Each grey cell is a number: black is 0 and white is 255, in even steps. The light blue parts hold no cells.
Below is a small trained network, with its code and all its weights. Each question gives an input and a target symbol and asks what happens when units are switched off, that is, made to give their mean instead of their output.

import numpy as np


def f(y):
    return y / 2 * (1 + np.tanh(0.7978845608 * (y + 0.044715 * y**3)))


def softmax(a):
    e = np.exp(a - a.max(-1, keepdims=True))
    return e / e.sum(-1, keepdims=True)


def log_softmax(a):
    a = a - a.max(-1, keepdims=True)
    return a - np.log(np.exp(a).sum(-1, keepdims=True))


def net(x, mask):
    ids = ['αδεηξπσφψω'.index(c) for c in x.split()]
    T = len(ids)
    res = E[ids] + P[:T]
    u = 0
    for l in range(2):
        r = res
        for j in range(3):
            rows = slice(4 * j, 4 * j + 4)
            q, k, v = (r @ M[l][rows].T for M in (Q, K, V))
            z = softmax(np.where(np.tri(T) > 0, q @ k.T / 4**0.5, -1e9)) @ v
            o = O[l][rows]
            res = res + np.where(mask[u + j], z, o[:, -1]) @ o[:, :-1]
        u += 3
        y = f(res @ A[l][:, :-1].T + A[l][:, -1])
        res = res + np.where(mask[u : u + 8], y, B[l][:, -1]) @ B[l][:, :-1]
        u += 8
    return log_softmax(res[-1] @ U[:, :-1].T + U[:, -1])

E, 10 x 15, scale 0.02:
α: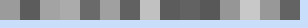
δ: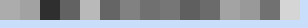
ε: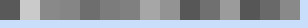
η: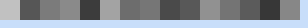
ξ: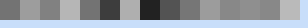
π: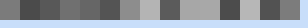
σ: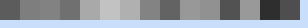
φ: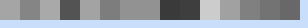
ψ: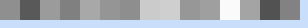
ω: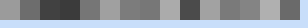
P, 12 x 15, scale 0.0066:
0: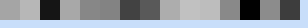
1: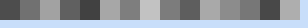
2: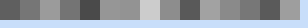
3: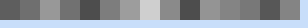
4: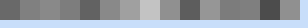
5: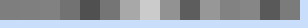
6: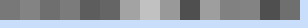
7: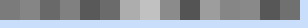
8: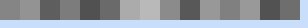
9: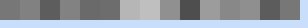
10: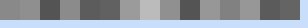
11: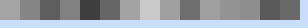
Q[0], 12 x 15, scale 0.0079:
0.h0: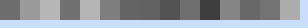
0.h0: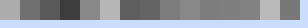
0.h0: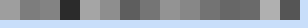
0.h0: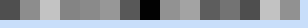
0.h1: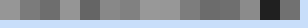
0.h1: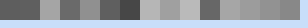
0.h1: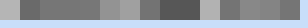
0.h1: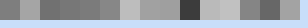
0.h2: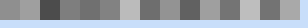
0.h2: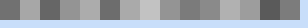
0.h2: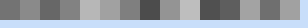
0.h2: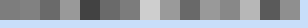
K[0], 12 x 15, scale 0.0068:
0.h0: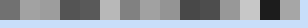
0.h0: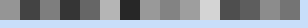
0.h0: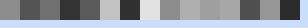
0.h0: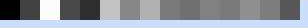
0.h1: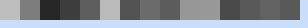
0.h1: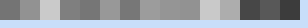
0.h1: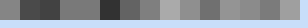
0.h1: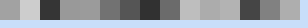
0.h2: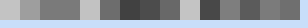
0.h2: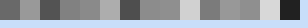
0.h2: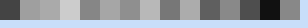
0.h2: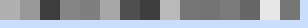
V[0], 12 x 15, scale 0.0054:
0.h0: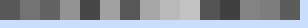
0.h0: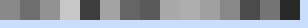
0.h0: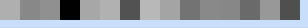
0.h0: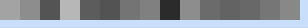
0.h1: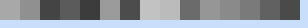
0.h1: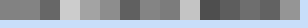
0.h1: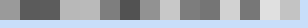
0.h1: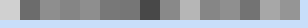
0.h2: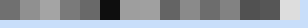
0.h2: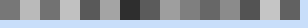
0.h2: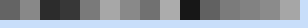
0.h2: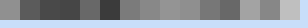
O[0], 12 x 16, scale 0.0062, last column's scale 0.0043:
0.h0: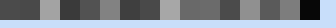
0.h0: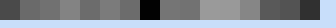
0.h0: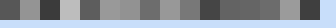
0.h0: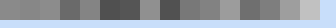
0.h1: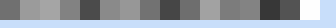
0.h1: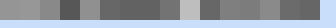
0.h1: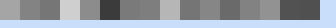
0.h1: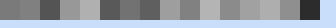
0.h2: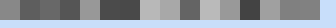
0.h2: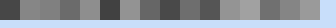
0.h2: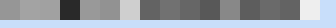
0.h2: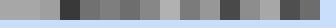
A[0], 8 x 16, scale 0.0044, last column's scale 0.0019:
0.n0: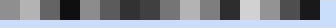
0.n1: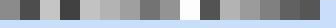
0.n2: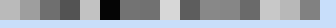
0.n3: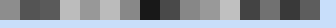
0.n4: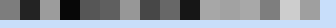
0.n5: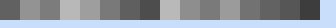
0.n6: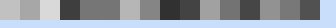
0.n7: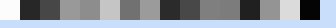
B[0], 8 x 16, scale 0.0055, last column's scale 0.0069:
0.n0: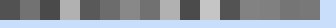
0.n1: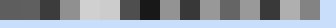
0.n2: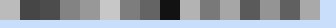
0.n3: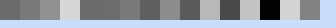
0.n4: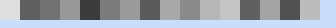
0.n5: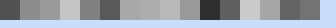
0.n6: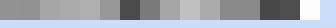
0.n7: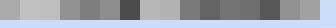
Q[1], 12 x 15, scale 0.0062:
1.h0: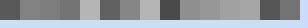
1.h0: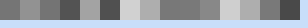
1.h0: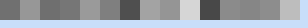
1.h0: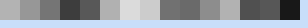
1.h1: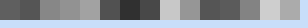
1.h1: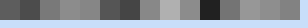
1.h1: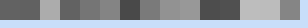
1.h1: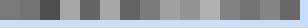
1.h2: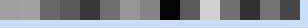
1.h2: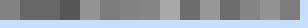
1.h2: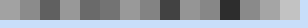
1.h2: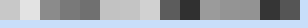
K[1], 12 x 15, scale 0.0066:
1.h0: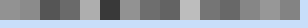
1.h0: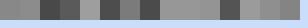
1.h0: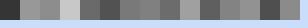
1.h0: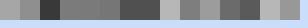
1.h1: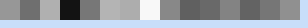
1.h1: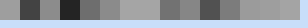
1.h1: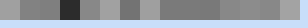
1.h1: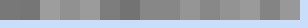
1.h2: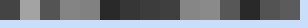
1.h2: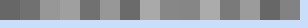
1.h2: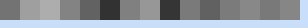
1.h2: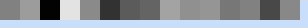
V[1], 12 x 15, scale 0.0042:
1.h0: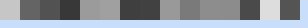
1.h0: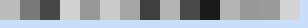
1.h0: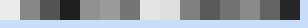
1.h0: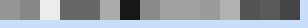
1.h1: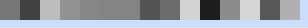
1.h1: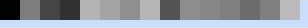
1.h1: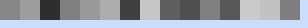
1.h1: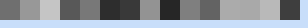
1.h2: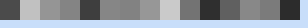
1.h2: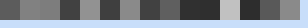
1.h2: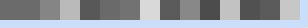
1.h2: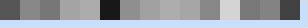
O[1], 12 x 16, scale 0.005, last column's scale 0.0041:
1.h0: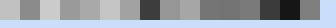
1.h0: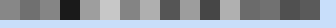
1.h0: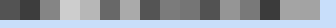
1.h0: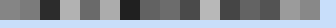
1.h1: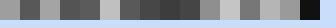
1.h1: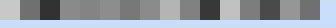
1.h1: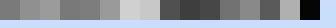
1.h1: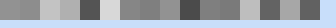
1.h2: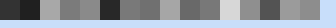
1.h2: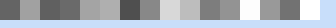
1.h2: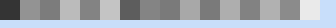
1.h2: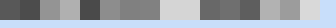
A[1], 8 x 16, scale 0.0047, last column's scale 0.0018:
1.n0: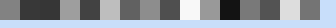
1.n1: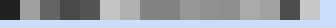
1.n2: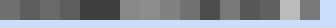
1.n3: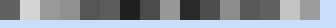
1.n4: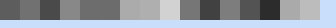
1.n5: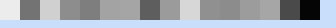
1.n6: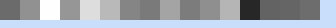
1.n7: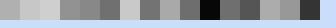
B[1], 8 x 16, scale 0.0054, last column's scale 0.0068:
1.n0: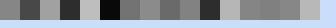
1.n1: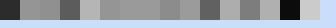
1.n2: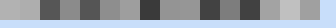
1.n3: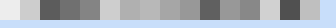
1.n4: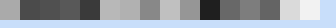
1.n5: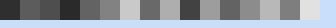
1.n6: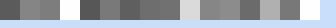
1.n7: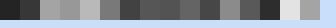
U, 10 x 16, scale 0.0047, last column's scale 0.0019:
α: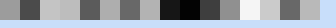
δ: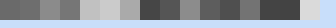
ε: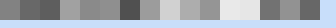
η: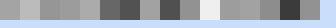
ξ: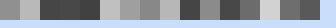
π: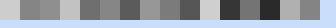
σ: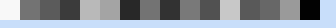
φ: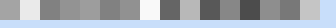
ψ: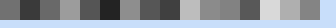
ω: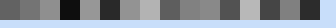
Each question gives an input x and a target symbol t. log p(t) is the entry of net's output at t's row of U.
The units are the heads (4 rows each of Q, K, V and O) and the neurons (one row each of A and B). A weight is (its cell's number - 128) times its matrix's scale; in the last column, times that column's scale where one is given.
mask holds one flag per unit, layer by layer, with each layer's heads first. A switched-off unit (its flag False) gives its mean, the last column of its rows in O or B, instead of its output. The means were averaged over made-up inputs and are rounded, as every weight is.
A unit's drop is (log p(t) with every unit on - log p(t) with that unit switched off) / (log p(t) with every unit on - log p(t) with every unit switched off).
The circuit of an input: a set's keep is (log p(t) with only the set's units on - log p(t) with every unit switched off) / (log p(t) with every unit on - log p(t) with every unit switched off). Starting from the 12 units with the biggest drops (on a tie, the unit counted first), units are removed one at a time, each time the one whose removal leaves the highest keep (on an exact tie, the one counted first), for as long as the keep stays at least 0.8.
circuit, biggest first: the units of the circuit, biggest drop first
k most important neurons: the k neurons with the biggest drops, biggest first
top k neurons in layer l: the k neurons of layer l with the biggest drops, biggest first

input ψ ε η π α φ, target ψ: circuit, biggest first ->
[1.h2; 0.h0; 1.h1; 0.h1]
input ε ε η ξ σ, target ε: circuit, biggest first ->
[1.h2; 0.h0; 0.h2]
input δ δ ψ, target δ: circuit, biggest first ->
[1.h0; 0.h2; 1.h2; 0.n1]
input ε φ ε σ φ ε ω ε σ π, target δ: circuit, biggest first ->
[0.h2; 1.h0]
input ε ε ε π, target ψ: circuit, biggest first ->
[1.h0; 0.h2]
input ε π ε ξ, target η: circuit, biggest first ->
[0.h0; 1.n4]
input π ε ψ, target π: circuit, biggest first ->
[0.h2; 1.h0; 1.h2]
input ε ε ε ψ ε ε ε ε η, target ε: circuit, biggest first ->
[1.h2; 0.h2; 0.h0]
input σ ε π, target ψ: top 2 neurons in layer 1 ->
[1.n2; 1.n3]
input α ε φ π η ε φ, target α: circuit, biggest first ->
[1.h1; 0.h2]
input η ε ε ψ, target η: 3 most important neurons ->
[1.n4; 0.n3; 0.n4]
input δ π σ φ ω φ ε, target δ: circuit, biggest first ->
[1.h0; 0.h2]
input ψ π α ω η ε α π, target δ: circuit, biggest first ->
[1.h0; 0.h2]
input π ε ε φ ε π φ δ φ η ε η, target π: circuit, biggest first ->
[0.h2; 1.h0; 0.n7]
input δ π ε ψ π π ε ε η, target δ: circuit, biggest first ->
[1.h0; 0.h2]
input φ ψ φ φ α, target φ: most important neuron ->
[0.n3]
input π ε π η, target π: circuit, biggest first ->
[0.h2; 1.h0]
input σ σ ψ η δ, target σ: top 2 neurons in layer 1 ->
[1.n6; 1.n1]
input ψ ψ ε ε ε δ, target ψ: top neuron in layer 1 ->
[1.n3]
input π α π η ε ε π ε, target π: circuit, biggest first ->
[1.h0; 0.h2; 1.h2]
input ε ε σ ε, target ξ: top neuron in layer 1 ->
[1.n3]
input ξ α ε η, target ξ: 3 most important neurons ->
[1.n5; 0.n2; 0.n4]
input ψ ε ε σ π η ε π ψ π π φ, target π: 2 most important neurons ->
[1.n1; 0.n4]
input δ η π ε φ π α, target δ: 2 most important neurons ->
[1.n7; 0.n2]
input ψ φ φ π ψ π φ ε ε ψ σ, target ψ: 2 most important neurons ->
[0.n5; 0.n3]
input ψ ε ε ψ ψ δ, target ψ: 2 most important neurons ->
[0.n5; 0.n3]
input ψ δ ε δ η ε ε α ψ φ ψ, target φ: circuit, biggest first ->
[0.h0]
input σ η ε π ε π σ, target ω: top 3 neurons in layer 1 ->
[1.n0; 1.n6; 1.n3]
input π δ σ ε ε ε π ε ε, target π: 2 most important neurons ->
[1.n1; 1.n7]
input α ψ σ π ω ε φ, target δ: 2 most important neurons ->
[0.n6; 1.n5]
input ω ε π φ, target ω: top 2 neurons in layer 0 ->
[0.n3; 0.n2]
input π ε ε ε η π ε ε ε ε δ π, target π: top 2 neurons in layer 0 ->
[0.n7; 0.n0]
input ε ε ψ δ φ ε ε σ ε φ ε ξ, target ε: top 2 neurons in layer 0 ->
[0.n6; 0.n4]
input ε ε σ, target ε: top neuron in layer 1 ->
[1.n5]
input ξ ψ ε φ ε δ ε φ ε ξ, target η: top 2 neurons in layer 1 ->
[1.n4; 1.n2]
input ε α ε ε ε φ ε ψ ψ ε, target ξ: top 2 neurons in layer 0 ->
[0.n2; 0.n6]
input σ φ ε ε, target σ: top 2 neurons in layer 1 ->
[1.n5; 1.n6]
